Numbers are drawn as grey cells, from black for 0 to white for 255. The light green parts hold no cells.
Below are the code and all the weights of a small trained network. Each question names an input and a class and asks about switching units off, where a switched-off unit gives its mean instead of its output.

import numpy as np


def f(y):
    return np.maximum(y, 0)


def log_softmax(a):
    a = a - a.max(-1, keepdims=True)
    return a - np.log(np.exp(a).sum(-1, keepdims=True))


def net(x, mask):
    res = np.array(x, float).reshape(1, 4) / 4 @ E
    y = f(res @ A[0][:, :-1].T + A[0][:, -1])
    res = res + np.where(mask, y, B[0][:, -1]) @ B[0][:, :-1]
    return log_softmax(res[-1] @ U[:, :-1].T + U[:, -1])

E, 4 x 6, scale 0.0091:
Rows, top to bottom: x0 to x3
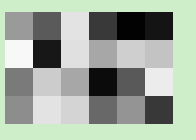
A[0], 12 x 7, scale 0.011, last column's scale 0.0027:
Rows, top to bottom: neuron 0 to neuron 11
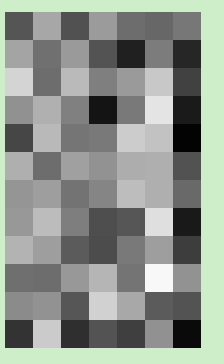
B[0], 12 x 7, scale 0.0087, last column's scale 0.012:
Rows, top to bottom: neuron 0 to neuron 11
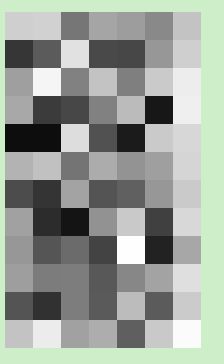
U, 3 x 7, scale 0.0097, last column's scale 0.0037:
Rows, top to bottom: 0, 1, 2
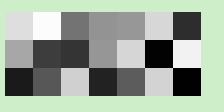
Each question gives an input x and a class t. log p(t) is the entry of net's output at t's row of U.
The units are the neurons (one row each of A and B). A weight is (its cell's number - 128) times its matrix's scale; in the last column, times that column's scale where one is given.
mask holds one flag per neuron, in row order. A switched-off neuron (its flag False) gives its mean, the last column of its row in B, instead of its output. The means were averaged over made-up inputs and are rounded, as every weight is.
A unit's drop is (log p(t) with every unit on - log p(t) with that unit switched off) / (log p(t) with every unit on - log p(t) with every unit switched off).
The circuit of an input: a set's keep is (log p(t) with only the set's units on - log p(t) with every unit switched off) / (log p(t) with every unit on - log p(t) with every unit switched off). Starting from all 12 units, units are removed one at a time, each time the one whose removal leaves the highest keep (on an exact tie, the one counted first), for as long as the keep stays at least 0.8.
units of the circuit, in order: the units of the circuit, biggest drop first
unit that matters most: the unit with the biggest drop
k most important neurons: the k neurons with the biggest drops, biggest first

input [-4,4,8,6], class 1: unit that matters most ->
neuron 3
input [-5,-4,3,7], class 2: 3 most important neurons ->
neuron 4; neuron 2; neuron 5
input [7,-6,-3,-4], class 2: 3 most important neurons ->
neuron 1; neuron 2; neuron 5
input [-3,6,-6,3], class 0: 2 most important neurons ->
neuron 3; neuron 2
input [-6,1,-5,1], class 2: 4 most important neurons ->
neuron 3; neuron 7; neuron 4; neuron 6
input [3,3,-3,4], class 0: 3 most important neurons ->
neuron 3; neuron 4; neuron 7
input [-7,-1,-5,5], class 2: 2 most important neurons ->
neuron 4; neuron 3
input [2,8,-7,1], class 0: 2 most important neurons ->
neuron 2; neuron 3
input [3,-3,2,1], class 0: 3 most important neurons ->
neuron 4; neuron 6; neuron 11
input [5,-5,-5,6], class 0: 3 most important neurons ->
neuron 3; neuron 4; neuron 7
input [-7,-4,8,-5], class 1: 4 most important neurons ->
neuron 3; neuron 7; neuron 8; neuron 1
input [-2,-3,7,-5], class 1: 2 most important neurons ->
neuron 3; neuron 7
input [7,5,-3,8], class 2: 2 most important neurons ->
neuron 1; neuron 11
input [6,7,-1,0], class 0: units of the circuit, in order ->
neuron 2
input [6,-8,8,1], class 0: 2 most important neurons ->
neuron 11; neuron 10
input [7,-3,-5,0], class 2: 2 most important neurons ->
neuron 3; neuron 1
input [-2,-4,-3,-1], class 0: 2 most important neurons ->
neuron 3; neuron 7
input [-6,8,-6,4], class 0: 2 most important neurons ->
neuron 2; neuron 5
